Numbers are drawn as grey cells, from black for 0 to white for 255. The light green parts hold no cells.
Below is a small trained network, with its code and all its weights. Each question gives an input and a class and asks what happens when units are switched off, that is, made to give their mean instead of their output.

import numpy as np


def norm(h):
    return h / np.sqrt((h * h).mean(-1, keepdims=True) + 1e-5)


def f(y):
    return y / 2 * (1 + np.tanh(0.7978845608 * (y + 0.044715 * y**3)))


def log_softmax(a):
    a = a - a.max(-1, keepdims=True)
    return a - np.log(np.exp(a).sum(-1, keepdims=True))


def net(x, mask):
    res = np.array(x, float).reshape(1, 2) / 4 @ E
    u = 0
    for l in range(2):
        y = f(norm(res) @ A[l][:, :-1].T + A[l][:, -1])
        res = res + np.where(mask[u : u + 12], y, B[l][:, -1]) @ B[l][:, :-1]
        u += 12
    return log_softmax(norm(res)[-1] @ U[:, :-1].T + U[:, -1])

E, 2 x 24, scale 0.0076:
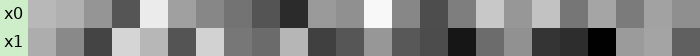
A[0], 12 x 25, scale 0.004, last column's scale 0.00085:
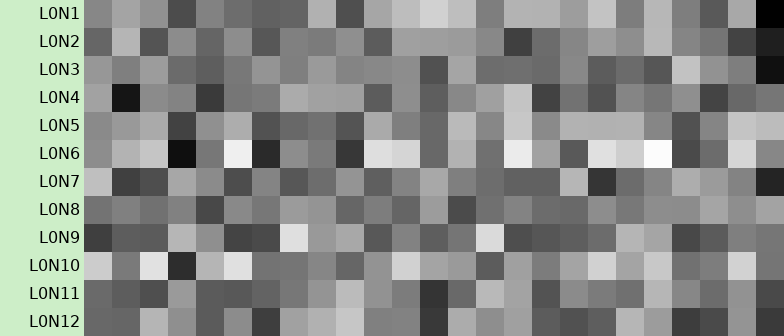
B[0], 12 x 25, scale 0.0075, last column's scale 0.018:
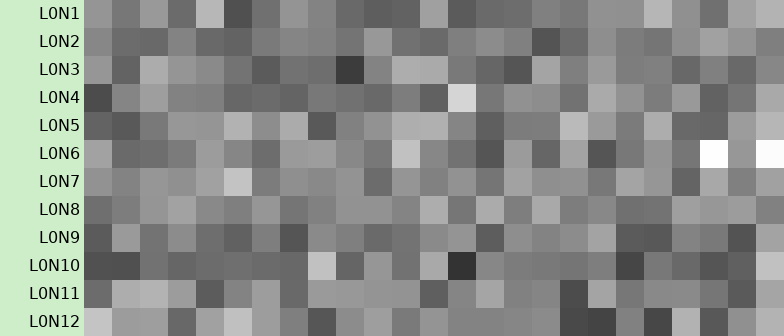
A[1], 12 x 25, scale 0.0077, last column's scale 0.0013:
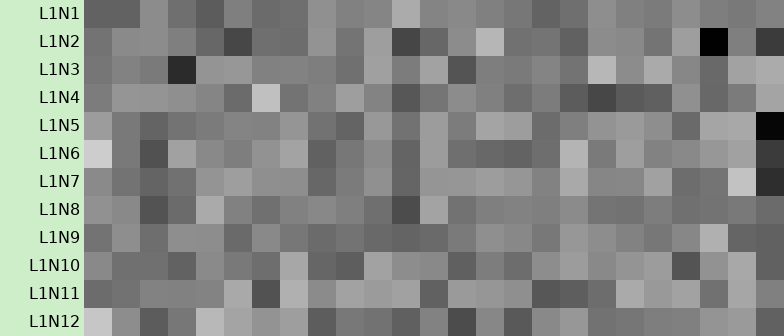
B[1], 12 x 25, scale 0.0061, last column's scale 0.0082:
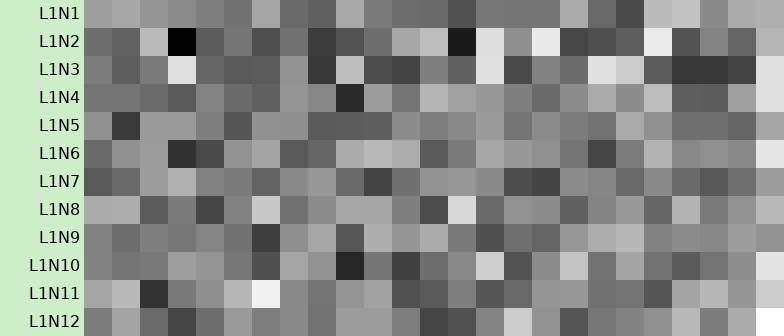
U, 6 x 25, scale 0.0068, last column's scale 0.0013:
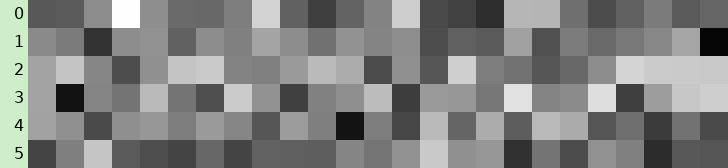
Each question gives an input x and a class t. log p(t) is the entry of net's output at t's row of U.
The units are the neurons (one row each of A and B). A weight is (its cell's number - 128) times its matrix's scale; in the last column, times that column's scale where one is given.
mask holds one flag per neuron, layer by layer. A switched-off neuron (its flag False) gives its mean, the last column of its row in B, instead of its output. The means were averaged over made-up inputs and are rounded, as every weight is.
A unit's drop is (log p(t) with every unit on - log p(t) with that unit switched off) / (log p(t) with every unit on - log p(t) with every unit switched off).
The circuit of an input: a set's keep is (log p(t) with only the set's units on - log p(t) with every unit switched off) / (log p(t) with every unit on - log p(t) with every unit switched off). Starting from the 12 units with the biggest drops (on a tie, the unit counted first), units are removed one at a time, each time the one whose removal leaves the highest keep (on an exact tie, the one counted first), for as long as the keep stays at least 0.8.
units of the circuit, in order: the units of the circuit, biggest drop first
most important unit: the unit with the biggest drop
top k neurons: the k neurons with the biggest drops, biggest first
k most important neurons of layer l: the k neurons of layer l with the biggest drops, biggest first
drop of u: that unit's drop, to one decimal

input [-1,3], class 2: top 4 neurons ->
L0N11; L0N4; L0N10; L0N7
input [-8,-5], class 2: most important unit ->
L1N11
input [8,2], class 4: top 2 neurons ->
L0N6; L1N3
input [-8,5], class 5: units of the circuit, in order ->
L0N6; L1N2
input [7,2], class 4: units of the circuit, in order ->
L0N6; L1N3
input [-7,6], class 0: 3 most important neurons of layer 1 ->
L1N6; L1N12; L1N9
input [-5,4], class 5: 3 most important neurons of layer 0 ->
L0N6; L0N5; L0N4
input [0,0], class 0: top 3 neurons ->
L0N12; L0N4; L0N11
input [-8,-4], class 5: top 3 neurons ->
L0N6; L1N2; L0N9
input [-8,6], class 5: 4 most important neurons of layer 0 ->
L0N6; L0N5; L0N4; L0N11
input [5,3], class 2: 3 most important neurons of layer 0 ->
L0N5; L0N1; L0N10
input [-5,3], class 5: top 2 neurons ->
L0N6; L1N2
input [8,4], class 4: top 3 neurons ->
L0N6; L1N3; L0N12
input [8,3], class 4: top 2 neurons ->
L0N6; L1N3
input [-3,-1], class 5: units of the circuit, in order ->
L0N6
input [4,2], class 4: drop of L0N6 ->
1.1
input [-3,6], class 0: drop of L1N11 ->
0.1
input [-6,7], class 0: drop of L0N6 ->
0.1
